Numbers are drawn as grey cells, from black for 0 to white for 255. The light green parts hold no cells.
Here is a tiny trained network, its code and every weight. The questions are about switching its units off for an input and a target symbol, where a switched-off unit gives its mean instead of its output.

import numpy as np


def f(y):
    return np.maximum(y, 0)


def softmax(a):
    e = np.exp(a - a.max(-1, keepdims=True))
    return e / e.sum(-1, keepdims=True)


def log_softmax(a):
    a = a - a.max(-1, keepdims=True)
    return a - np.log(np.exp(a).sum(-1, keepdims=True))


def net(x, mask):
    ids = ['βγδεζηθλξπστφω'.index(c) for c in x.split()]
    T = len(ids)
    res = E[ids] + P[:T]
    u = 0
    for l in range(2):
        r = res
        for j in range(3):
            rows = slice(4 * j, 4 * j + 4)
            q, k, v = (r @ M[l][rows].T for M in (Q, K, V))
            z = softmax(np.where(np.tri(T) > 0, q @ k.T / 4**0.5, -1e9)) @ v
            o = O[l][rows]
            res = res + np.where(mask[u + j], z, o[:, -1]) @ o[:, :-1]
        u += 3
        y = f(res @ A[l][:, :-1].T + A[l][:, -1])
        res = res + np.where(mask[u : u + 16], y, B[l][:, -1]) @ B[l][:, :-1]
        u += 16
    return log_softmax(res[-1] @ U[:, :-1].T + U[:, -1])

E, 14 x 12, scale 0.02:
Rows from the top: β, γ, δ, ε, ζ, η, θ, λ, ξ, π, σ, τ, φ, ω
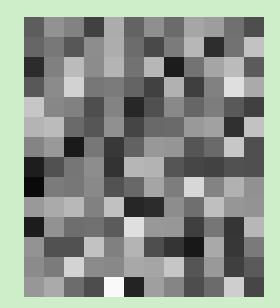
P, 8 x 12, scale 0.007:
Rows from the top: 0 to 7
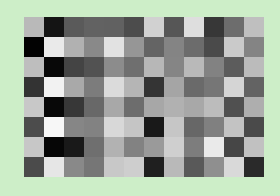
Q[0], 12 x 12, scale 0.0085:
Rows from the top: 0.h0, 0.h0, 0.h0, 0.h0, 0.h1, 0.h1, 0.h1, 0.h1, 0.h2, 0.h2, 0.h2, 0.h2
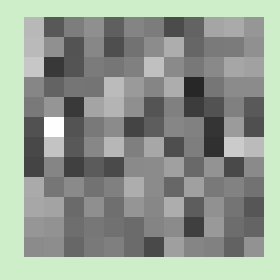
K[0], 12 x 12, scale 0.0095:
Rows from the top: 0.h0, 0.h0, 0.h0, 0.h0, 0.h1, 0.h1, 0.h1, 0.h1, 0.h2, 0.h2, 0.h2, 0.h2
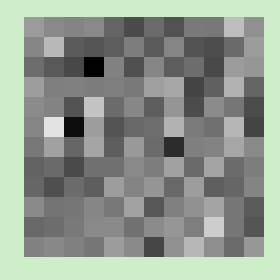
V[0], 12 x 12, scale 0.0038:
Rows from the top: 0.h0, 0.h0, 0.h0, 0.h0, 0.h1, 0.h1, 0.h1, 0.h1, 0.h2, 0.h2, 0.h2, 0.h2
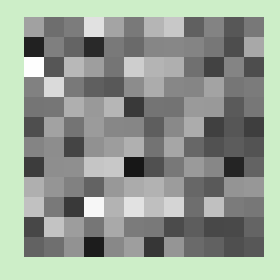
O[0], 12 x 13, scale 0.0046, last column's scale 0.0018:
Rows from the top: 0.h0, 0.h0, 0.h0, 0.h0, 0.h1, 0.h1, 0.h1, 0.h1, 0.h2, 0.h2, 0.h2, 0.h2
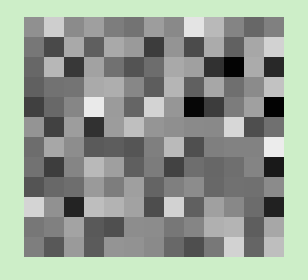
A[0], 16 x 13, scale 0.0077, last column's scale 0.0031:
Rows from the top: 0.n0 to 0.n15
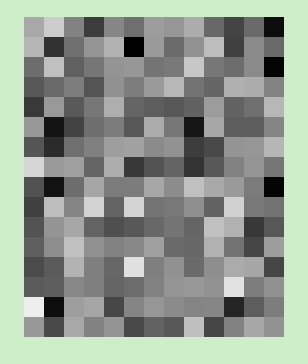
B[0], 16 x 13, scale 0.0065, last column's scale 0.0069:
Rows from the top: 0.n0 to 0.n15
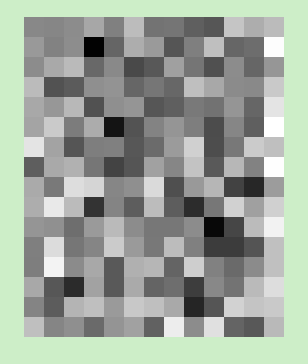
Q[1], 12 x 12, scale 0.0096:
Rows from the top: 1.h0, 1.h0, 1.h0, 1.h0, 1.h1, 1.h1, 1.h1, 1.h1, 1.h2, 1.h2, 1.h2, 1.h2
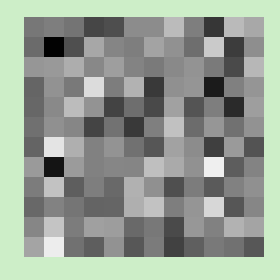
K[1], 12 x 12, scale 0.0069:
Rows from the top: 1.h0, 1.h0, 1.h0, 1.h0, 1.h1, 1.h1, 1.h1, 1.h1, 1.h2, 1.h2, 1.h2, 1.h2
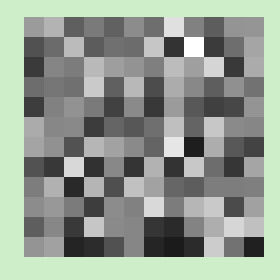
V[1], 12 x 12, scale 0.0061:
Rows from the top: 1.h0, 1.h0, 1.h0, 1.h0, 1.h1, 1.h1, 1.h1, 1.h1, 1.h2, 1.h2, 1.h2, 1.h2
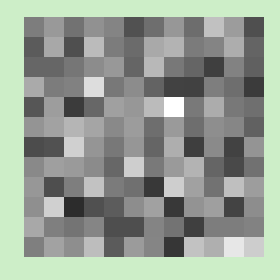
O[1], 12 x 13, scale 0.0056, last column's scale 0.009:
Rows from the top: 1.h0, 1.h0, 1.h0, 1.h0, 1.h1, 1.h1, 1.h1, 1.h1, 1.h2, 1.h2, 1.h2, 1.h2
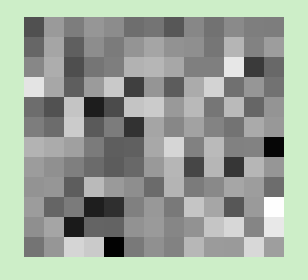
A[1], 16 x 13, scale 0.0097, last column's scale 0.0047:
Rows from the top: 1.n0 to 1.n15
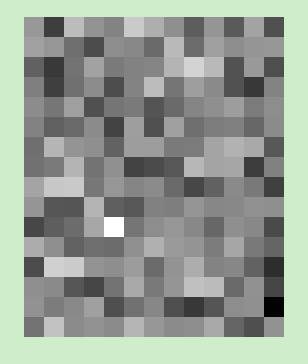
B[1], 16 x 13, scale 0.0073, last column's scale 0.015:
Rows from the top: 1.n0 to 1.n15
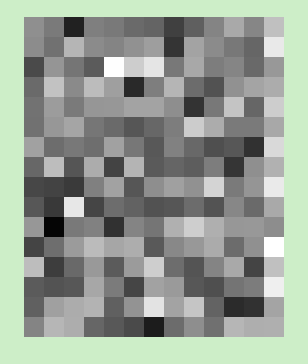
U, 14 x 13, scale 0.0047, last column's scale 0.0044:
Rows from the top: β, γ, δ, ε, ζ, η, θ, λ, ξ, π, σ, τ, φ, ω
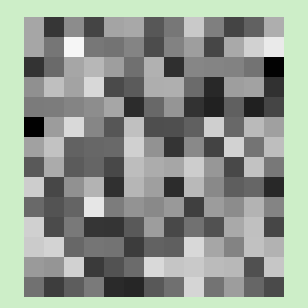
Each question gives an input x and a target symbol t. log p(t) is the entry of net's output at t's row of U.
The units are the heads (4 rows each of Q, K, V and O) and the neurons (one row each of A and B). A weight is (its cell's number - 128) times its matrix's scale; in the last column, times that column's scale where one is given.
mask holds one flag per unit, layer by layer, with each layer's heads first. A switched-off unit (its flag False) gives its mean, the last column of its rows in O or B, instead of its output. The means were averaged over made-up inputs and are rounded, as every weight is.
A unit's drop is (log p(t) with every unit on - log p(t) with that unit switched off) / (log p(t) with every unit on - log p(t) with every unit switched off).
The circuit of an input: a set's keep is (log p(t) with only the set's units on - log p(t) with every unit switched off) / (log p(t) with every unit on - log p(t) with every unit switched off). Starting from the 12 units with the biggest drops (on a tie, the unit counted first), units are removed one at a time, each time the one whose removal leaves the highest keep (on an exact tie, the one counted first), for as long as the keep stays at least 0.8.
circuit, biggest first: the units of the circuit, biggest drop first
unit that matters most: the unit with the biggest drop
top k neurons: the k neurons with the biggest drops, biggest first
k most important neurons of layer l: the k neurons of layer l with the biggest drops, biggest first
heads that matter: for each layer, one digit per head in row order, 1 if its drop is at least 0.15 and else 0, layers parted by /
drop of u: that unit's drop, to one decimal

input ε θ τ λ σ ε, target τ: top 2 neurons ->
[0.n14, 0.n5]
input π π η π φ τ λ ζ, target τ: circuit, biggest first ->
[1.h0, 1.h1]
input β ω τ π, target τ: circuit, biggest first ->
[1.h0, 1.h1, 0.n7]
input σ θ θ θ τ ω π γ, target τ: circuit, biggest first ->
[0.n14, 1.h0, 1.h1]
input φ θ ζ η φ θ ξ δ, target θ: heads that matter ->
000 / 010
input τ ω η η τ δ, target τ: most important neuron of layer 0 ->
[0.n5]
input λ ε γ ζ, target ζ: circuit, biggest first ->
[1.h2, 0.h1]
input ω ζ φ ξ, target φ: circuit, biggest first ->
[1.h1, 0.n14]
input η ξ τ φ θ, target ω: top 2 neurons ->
[1.n9, 0.n5]
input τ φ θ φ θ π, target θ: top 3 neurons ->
[0.n5, 0.n13, 1.n12]
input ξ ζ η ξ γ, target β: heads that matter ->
000 / 000
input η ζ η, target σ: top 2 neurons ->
[0.n1, 1.n11]
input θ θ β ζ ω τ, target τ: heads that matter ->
000 / 100
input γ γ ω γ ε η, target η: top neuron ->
[0.n6]
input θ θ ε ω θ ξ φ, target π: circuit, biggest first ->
[0.n14, 1.h2]
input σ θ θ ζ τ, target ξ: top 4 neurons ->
[0.n14, 0.n5, 1.n14, 0.n1]
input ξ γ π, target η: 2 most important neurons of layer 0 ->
[0.n1, 0.n7]
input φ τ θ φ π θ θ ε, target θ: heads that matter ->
000 / 010
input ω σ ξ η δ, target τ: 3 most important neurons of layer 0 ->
[0.n8, 0.n7, 0.n11]
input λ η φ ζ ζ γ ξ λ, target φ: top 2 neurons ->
[0.n9, 0.n14]
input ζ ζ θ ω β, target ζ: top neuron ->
[1.n3]
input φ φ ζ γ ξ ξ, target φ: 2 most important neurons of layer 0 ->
[0.n9, 0.n2]
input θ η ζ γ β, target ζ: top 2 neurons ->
[1.n3, 0.n1]
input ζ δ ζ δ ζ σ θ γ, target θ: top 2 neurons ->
[1.n8, 1.n4]
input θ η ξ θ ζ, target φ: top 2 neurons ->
[0.n14, 0.n5]
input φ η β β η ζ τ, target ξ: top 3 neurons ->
[0.n5, 0.n14, 1.n14]
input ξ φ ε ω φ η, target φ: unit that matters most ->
1.h1
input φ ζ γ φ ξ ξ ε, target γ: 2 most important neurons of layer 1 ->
[1.n9, 1.n8]
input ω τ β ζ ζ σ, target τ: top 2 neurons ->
[0.n12, 1.n15]
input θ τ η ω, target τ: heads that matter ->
001 / 110
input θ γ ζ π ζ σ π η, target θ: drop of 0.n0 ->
0.1
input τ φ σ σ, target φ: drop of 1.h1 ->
0.5
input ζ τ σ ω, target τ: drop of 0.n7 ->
0.3
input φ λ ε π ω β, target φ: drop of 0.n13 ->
0.1
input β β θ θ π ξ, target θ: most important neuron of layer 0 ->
[0.n9]
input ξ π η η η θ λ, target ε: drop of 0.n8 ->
0.1
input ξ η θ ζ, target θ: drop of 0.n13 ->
0.0
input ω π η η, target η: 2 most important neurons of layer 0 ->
[0.n10, 0.n5]
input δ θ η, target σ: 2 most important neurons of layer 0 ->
[0.n1, 0.n14]
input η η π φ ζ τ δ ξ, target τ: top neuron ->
[0.n9]
